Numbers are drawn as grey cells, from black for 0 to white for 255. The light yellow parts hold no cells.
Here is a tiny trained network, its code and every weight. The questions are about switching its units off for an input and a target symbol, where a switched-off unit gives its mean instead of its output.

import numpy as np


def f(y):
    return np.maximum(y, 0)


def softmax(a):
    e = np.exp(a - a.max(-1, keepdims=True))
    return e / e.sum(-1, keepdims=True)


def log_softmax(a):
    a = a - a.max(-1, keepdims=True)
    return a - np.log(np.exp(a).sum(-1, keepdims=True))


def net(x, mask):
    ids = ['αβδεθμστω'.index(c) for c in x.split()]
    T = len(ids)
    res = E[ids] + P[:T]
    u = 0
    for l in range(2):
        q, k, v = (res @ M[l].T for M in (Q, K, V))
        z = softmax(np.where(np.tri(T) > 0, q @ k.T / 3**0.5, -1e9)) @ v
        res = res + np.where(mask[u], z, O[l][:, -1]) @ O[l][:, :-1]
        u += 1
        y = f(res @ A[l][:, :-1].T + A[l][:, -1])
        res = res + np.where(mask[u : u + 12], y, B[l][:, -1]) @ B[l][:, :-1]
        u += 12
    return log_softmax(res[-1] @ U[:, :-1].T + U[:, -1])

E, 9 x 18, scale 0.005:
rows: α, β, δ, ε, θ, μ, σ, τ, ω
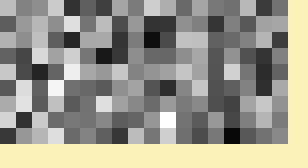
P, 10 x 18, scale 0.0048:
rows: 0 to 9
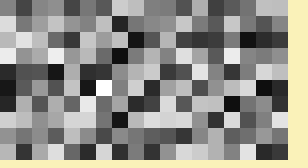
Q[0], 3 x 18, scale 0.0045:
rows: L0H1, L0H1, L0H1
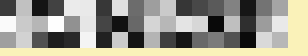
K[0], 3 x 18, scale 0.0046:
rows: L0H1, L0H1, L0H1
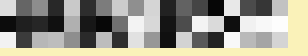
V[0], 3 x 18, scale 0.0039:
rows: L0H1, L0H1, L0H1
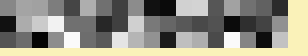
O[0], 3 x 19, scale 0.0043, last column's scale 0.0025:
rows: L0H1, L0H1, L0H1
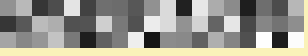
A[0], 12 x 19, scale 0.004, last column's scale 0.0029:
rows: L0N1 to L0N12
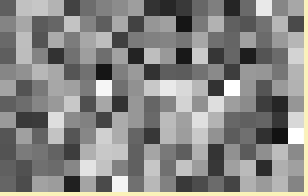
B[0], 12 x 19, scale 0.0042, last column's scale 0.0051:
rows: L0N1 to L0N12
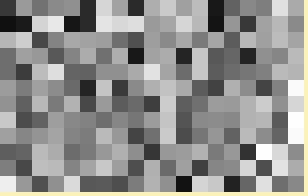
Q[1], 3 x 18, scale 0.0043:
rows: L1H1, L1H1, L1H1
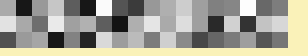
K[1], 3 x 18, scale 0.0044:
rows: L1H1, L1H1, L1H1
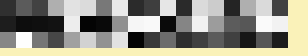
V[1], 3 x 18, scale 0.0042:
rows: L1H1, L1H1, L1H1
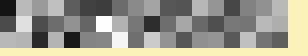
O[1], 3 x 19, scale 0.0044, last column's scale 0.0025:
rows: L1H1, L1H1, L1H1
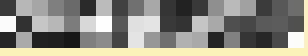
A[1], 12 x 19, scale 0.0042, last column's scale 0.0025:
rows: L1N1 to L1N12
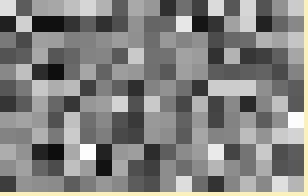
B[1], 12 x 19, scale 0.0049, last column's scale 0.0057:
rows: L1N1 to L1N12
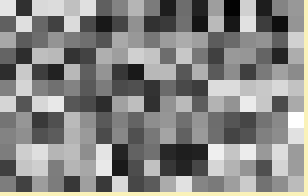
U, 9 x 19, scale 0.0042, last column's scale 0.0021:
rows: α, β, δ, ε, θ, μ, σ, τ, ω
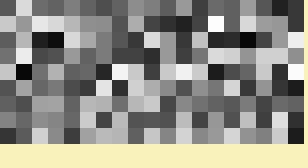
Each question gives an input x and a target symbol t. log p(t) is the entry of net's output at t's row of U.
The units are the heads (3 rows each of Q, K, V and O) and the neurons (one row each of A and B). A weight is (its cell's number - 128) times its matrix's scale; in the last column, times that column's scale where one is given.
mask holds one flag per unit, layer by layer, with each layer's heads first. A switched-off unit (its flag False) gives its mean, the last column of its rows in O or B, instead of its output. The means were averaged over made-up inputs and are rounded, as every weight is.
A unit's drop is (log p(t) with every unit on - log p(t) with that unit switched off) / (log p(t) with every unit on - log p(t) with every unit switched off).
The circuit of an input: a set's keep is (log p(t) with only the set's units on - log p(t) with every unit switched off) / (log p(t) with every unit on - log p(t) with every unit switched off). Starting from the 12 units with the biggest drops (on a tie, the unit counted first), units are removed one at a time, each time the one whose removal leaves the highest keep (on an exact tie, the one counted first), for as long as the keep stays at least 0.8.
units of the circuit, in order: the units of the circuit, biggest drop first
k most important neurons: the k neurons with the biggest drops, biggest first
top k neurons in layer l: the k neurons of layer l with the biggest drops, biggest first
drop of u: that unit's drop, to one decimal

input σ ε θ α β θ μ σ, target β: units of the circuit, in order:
[L1H1 L1N1]
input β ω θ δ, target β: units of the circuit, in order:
[L1H1 L1N1 L0N1]
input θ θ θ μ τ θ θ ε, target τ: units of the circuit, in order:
[L0H1 L0N11 L1N12 L1N1]
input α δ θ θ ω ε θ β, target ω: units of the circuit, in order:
[L0H1 L1N12 L0N11]
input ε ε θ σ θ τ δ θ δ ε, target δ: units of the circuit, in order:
[L0H1 L1N8]
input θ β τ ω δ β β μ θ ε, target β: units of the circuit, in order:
[L1H1 L1N1 L1N6 L0N7]
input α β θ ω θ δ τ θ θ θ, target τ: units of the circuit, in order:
[L0H1 L0N11 L1N1]
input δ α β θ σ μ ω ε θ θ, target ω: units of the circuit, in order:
[L0H1 L0N11]
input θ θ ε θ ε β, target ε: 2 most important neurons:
[L1N6 L0N7]
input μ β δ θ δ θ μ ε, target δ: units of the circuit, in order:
[L0H1 L1N8 L1N9]
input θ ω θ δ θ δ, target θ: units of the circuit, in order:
[L1H1 L1N6]
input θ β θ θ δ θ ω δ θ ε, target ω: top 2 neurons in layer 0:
[L0N11 L0N6]
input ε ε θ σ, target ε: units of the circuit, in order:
[L1H1 L1N6 L0H1 L1N4]
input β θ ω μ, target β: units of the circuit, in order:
[L1H1 L1N1 L0N1]
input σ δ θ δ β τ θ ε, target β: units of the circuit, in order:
[L1H1 L1N1]
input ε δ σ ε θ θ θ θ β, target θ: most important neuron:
[L0N1]
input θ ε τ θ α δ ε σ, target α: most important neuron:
[L1N2]
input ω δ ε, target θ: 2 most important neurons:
[L1N7 L0N4]
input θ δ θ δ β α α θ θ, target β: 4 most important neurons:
[L0N6 L1N10 L0N1 L1N11]
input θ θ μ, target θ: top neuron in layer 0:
[L0N5]
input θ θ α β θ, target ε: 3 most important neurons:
[L1N10 L0N6 L0N5]
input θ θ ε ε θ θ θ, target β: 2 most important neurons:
[L1N10 L0N6]
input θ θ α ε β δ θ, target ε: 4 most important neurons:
[L1N10 L0N6 L1N11 L0N5]
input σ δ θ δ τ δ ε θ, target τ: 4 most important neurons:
[L0N11 L1N12 L1N1 L1N2]
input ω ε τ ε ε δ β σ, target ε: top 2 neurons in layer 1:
[L1N6 L1N4]
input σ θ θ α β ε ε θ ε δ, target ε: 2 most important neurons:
[L1N6 L0N7]
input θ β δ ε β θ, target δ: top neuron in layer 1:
[L1N8]
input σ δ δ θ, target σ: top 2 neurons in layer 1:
[L1N1 L1N4]
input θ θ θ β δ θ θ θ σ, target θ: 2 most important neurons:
[L0N1 L0N5]
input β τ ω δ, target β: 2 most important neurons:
[L1N1 L0N1]
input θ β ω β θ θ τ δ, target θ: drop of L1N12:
0.1
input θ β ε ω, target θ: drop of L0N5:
0.1
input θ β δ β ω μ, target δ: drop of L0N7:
0.0
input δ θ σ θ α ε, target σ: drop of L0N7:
-0.1
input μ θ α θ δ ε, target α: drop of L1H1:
0.9
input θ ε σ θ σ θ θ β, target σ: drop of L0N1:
0.2
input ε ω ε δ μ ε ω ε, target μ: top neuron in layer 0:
[L0N6]
